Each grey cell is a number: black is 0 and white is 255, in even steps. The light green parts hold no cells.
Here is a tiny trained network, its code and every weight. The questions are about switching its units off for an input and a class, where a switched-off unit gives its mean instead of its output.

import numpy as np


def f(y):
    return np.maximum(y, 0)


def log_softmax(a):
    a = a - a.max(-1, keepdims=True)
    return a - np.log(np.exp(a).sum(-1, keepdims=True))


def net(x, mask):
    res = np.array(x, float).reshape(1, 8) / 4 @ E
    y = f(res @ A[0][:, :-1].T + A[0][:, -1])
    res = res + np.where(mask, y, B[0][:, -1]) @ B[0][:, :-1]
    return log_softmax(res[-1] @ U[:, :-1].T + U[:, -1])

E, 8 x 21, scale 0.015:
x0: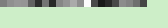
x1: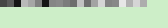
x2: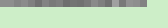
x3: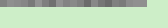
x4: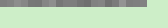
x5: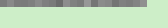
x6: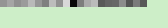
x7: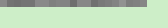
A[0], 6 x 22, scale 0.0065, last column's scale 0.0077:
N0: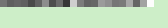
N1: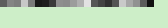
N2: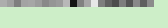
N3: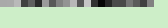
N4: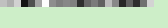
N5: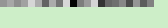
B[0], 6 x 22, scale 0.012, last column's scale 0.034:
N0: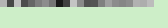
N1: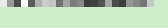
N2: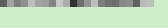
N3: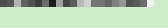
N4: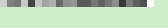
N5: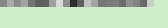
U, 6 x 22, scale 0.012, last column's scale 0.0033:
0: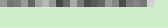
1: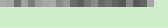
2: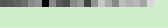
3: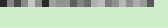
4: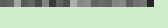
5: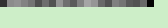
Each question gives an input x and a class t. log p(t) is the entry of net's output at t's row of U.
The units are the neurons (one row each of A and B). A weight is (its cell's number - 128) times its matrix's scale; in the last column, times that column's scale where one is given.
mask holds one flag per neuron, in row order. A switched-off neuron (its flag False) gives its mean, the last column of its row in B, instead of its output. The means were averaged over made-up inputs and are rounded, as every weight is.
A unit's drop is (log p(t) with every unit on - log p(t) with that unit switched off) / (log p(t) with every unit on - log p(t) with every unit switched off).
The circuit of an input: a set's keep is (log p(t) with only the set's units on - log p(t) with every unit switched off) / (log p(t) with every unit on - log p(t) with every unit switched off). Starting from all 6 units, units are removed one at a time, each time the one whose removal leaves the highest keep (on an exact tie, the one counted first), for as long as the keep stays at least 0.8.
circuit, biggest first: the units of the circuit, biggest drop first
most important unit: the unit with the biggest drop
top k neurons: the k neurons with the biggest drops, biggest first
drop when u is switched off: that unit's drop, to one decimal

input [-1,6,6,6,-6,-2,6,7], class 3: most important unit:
N4
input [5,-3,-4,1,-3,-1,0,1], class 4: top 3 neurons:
N3, N5, N2
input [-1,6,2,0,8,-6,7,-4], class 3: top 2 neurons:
N4, N3
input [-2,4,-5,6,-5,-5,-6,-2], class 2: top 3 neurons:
N4, N1, N3
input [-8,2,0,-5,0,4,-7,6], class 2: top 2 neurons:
N4, N1
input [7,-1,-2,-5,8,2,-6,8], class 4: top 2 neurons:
N3, N4
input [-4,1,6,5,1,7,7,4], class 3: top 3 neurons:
N4, N1, N3
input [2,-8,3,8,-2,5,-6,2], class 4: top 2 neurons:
N3, N1
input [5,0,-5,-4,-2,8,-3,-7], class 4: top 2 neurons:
N4, N3
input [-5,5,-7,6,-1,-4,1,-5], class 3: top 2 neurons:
N4, N0
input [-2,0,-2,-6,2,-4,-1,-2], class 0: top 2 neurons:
N3, N5
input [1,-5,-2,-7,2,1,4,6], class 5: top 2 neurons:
N3, N1
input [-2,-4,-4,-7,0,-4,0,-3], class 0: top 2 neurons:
N5, N2
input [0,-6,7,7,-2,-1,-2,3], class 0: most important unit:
N4
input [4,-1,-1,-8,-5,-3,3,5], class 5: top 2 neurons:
N3, N4
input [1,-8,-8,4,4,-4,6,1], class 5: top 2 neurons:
N3, N1
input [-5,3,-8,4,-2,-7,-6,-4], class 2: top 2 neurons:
N4, N1
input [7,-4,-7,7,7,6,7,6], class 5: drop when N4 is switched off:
0.0
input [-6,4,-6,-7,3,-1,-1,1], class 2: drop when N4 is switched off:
0.4
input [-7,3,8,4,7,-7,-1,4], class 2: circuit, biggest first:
N4
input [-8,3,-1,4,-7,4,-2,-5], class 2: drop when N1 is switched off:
0.1
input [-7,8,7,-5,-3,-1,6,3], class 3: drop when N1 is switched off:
0.0
